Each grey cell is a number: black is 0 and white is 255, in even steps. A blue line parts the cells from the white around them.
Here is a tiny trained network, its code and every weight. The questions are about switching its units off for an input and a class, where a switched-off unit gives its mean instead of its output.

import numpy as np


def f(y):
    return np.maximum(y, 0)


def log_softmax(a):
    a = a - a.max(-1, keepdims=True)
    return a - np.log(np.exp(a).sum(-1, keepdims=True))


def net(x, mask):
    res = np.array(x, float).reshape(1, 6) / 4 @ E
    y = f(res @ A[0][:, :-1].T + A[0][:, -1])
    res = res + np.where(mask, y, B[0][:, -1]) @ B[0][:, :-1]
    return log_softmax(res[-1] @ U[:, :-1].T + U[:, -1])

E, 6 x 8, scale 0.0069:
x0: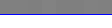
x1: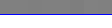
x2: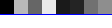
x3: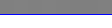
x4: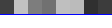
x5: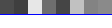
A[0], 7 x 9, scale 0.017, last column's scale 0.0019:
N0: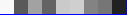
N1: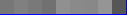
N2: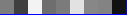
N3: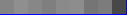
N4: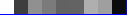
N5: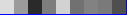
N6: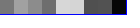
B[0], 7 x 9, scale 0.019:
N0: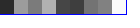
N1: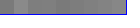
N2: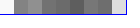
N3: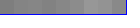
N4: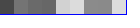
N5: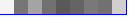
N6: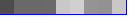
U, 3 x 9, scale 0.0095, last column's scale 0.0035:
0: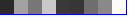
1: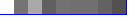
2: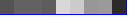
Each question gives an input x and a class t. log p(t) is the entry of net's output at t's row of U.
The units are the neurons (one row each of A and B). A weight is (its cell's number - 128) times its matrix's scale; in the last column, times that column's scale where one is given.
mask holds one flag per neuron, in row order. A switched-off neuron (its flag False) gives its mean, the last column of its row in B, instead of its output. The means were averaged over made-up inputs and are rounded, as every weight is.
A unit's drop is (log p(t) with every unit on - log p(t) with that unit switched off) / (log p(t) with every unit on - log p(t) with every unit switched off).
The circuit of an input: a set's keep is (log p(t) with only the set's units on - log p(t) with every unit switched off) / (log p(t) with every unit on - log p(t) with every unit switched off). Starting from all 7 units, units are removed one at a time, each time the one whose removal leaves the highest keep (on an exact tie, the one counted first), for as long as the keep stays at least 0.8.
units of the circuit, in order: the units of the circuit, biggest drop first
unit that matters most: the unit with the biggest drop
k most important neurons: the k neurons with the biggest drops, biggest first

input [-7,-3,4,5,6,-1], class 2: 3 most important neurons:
[N0 N2 N5]
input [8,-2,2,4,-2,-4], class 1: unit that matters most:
N0
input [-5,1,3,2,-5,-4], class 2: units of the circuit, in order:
[N0 N2]
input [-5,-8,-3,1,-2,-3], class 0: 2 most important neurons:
[N2 N0]
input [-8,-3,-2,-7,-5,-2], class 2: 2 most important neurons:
[N4 N2]
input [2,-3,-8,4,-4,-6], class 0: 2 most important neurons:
[N0 N2]
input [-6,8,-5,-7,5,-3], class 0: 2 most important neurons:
[N0 N4]
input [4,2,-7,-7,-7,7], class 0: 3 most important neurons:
[N0 N5 N6]
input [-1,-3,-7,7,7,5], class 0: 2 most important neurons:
[N0 N4]
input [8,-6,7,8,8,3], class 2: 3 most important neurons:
[N0 N2 N5]
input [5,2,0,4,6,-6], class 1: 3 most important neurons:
[N5 N4 N0]
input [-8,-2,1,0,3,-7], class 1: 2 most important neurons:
[N5 N0]
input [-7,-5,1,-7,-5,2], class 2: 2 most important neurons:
[N0 N5]
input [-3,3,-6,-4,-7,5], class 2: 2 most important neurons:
[N4 N5]
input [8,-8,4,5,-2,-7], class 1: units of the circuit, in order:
[N0]
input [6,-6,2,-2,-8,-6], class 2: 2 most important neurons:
[N4 N2]
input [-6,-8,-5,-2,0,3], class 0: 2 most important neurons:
[N0 N5]
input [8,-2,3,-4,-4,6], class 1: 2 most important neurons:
[N0 N6]
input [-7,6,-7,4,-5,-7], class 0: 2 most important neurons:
[N0 N2]
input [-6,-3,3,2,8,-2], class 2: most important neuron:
[N0]
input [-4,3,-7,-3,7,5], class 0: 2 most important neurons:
[N0 N4]
